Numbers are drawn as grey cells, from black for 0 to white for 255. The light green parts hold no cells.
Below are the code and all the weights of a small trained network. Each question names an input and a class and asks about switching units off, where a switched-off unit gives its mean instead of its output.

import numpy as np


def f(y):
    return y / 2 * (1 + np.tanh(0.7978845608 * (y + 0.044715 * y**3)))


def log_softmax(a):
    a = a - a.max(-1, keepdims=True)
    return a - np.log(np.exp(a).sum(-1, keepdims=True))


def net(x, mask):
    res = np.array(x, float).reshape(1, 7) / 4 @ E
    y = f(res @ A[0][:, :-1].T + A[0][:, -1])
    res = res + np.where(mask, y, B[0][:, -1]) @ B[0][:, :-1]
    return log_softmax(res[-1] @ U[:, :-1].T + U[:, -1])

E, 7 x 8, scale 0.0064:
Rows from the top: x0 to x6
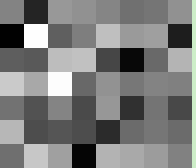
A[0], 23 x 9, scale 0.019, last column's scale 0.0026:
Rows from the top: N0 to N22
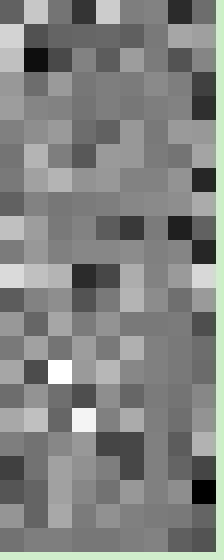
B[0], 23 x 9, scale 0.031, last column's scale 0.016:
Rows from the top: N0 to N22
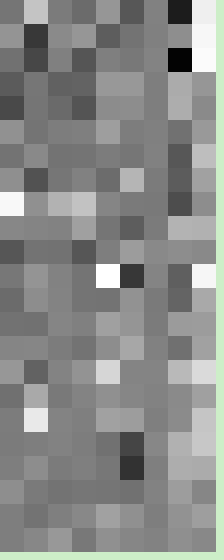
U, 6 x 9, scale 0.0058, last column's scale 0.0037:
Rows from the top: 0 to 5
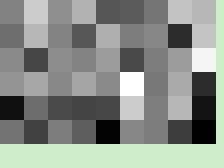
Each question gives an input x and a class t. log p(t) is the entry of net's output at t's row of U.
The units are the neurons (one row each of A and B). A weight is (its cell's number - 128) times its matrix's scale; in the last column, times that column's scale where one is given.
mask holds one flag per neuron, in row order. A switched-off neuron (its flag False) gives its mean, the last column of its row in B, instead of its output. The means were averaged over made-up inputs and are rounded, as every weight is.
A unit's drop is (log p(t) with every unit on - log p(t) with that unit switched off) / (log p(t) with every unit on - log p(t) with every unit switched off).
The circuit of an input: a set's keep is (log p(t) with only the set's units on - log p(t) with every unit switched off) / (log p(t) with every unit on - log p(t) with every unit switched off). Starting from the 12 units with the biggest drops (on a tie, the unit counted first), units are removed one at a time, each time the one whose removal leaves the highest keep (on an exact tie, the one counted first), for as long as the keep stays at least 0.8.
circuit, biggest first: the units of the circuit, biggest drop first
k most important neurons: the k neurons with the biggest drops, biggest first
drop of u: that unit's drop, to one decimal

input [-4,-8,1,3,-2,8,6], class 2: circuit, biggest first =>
[N1]
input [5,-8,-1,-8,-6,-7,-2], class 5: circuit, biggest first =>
[N11 N2]
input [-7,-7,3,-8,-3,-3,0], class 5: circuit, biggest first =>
[N11 N15]
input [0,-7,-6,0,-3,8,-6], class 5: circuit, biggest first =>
[N2 N1]
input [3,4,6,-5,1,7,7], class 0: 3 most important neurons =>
[N2 N11 N19]
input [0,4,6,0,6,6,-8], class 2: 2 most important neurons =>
[N2 N17]
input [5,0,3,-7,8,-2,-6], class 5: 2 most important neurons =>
[N11 N2]
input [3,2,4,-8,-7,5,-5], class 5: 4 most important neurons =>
[N11 N0 N2 N15]
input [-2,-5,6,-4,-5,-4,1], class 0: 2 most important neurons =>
[N2 N11]
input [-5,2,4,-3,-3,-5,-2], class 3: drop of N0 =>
0.3
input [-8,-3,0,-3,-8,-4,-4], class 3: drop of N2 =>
0.2
